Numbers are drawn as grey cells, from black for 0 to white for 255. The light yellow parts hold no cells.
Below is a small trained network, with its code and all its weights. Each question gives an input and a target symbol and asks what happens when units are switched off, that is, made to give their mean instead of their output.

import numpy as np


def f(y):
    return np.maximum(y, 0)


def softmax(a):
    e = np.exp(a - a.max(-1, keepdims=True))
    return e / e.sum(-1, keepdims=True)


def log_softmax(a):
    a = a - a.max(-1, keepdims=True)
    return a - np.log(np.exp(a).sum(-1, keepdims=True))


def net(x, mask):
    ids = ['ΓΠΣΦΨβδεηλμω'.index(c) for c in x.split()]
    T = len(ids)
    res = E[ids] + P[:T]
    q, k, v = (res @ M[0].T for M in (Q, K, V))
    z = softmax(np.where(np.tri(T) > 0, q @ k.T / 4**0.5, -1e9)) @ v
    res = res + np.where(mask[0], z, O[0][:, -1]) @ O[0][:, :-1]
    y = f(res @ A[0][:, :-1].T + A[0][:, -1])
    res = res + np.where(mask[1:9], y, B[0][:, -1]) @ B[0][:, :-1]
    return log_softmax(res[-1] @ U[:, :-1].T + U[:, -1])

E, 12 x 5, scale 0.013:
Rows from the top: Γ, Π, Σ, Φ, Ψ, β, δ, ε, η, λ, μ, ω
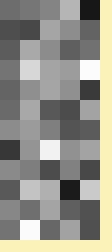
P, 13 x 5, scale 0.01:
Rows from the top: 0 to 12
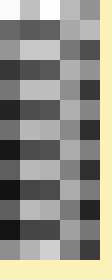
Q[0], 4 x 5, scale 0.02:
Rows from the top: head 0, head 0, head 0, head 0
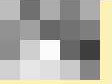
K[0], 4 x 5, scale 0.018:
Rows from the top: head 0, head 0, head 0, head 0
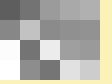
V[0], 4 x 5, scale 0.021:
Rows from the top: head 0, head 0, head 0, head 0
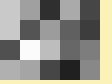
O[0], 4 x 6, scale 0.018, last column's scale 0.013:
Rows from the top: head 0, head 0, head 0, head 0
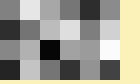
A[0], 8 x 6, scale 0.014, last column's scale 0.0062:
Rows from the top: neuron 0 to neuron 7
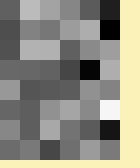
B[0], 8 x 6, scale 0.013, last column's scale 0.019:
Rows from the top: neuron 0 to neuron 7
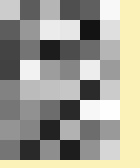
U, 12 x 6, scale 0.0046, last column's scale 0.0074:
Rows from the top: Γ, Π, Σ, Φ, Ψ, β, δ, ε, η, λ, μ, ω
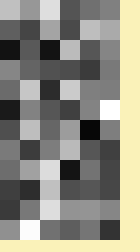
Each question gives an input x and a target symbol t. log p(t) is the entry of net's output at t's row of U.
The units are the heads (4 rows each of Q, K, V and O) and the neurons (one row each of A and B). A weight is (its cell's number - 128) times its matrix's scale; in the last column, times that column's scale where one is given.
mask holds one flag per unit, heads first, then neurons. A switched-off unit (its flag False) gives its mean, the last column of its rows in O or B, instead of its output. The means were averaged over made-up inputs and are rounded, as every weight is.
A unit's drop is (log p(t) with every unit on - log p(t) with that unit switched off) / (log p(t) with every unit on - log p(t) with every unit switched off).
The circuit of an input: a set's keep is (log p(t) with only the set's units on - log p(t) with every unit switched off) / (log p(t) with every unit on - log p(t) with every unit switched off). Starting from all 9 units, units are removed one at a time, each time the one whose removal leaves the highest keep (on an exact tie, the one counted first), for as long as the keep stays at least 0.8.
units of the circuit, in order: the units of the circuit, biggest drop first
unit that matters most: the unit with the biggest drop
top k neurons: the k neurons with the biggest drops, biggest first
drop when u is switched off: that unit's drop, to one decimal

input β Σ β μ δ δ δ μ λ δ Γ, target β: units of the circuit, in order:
[head 0; neuron 7]
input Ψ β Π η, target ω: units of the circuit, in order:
[head 0; neuron 3; neuron 6]
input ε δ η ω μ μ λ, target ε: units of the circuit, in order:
[neuron 4; head 0; neuron 7]
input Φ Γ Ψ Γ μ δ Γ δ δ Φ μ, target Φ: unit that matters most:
neuron 7
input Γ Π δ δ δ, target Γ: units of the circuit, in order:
[head 0; neuron 0]
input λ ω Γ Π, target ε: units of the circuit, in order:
[head 0; neuron 6]
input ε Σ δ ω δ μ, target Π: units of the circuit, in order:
[head 0; neuron 1]
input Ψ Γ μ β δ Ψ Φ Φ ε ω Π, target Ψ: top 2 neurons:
[neuron 7; neuron 0]
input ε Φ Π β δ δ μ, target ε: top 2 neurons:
[neuron 4; neuron 7]
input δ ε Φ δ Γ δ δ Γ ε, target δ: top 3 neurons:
[neuron 1; neuron 2; neuron 7]
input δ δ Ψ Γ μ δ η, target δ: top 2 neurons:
[neuron 1; neuron 5]
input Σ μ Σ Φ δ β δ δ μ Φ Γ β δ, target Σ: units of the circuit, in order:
[head 0; neuron 0; neuron 5]
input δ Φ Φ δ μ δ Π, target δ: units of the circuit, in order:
[head 0; neuron 1]
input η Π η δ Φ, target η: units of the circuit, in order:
[neuron 0; head 0; neuron 2]
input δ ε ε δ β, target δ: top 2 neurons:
[neuron 1; neuron 5]
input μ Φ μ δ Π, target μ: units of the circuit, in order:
[head 0; neuron 1; neuron 5]
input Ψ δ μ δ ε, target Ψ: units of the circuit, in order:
[head 0; neuron 7]
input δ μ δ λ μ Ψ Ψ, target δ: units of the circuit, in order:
[head 0; neuron 1]
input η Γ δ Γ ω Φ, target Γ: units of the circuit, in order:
[head 0]
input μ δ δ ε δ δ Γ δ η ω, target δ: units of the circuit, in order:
[head 0; neuron 5]
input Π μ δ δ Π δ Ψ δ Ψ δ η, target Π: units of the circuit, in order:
[head 0; neuron 5]
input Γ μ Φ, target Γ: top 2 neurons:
[neuron 0; neuron 2]
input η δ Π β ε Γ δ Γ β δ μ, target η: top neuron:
[neuron 0]
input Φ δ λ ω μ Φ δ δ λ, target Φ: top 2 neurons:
[neuron 7; neuron 4]
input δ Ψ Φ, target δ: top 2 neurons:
[neuron 1; neuron 2]
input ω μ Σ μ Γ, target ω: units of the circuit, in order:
[head 0; neuron 3]
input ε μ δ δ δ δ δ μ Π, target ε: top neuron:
[neuron 4]
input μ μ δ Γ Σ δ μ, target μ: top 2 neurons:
[neuron 1; neuron 5]
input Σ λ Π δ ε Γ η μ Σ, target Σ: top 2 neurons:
[neuron 0; neuron 5]
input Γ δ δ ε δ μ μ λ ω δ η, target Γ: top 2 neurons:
[neuron 0; neuron 2]
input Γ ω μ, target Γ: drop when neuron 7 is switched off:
0.0
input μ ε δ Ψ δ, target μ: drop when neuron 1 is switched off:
0.2
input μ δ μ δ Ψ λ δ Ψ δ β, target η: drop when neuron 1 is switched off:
0.1
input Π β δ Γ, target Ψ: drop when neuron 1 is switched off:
0.1
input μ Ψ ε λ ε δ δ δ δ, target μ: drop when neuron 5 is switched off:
0.2
